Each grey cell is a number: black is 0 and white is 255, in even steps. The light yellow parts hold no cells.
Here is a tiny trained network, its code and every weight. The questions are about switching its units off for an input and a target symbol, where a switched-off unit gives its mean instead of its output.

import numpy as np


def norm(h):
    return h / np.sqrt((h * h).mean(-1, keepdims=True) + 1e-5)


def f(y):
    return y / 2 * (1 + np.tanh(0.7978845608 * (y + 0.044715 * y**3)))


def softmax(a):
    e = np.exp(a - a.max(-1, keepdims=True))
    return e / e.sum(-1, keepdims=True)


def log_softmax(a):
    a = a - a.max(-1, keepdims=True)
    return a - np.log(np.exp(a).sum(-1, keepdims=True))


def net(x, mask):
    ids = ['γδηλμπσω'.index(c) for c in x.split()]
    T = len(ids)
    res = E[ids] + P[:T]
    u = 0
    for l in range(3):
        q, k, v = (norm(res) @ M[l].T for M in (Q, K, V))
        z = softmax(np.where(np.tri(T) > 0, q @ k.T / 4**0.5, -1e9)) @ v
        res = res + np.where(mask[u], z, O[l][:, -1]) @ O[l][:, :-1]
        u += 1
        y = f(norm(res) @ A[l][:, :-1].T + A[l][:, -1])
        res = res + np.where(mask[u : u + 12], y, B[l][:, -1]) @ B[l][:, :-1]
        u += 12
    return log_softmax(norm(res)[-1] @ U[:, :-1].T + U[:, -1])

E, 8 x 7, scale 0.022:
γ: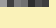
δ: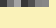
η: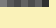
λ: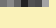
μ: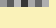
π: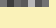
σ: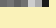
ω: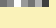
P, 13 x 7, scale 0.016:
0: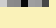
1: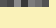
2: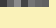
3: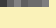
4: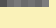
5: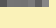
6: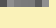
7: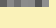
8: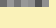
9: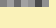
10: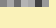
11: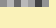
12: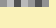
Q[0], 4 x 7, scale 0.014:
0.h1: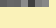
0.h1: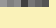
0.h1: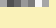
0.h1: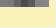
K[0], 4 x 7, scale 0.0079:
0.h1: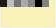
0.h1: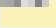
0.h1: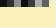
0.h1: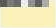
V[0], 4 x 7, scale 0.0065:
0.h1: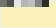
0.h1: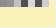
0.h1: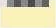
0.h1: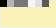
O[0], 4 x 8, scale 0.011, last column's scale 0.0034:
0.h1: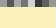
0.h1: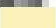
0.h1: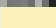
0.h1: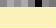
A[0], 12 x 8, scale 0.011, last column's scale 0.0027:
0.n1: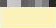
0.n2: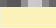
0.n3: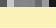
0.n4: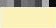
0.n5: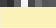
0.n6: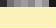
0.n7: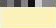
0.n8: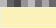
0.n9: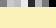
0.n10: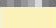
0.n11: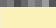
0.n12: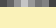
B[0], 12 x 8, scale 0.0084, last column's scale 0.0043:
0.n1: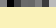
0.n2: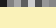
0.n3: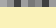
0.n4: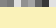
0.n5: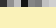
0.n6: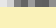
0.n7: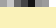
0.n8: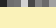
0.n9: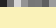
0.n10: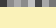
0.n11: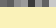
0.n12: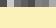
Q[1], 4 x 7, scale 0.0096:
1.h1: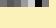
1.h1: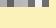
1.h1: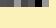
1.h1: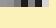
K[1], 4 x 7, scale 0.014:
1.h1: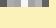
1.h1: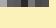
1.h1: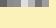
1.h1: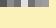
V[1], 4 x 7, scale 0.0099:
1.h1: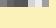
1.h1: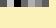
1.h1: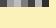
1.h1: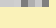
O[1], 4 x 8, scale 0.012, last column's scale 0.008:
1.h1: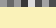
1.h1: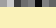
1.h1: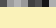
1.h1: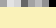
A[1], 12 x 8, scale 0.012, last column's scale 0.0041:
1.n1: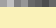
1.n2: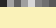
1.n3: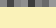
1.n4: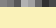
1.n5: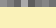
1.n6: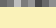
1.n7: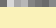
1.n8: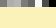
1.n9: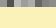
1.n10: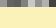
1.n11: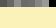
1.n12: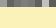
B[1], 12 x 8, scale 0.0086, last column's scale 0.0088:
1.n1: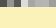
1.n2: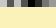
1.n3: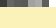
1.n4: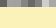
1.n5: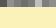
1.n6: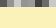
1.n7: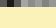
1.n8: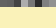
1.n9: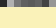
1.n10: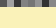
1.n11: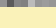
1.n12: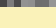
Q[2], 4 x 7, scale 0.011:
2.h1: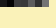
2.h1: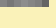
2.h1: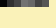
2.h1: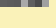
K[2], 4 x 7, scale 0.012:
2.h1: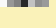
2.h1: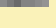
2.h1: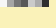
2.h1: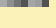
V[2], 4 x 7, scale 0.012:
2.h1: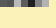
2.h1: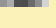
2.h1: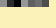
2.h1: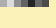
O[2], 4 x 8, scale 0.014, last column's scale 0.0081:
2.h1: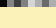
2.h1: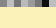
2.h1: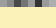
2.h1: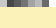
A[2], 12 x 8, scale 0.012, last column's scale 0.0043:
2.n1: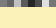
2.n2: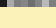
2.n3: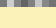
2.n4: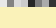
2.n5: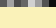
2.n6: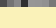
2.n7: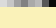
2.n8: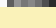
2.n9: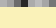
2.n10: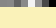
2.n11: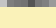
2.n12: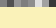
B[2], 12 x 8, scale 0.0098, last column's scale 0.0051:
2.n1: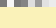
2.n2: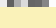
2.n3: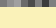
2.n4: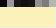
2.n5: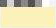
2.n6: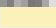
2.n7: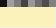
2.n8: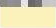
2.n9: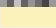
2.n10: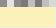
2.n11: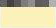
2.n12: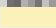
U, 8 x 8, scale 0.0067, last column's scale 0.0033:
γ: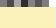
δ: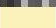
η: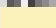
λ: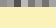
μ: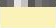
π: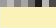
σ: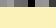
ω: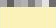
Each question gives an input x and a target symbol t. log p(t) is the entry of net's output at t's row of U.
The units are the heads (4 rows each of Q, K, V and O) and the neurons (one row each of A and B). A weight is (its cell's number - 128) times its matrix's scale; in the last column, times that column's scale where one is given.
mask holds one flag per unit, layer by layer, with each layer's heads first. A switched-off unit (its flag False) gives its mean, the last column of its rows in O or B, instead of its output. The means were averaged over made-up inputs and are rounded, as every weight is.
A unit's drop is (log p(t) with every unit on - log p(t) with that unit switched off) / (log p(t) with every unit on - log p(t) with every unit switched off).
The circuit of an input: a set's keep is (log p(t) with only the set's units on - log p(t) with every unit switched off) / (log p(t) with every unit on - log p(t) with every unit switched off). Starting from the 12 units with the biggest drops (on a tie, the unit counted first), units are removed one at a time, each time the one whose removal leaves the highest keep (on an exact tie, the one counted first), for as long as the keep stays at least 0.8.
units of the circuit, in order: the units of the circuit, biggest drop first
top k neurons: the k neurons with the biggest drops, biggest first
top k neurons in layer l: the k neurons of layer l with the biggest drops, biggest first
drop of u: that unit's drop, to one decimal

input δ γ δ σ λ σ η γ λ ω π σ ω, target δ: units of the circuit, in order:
(2.h1)
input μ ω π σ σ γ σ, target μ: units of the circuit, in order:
(2.h1; 1.h1)
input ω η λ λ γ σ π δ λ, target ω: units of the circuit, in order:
(2.h1; 0.h1; 2.n1)
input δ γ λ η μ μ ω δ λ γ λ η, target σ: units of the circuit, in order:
(0.h1; 0.n7)
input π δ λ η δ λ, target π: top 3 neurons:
(2.n1; 0.n8; 0.n4)
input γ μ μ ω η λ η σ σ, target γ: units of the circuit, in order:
(0.n2; 1.n2)
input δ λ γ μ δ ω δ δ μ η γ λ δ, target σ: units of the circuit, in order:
(0.h1; 0.n7)
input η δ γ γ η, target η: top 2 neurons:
(2.n8; 1.n1)
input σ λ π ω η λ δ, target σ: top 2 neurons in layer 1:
(1.n1; 1.n7)
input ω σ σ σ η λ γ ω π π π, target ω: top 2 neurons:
(2.n1; 0.n1)
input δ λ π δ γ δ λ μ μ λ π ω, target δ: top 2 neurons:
(0.n1; 0.n4)
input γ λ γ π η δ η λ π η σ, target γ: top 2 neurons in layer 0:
(0.n2; 0.n10)
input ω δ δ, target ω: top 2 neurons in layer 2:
(2.n1; 2.n12)
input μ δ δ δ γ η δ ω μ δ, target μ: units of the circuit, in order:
(1.h1)
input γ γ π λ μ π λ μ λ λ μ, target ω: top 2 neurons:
(0.n1; 2.n12)
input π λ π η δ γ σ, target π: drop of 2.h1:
0.2
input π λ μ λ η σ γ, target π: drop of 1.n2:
0.0
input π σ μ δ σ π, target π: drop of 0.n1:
0.1
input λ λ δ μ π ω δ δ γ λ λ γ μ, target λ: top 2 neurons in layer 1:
(1.n10; 1.n9)
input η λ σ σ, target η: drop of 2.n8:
0.2
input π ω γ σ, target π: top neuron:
(0.n1)
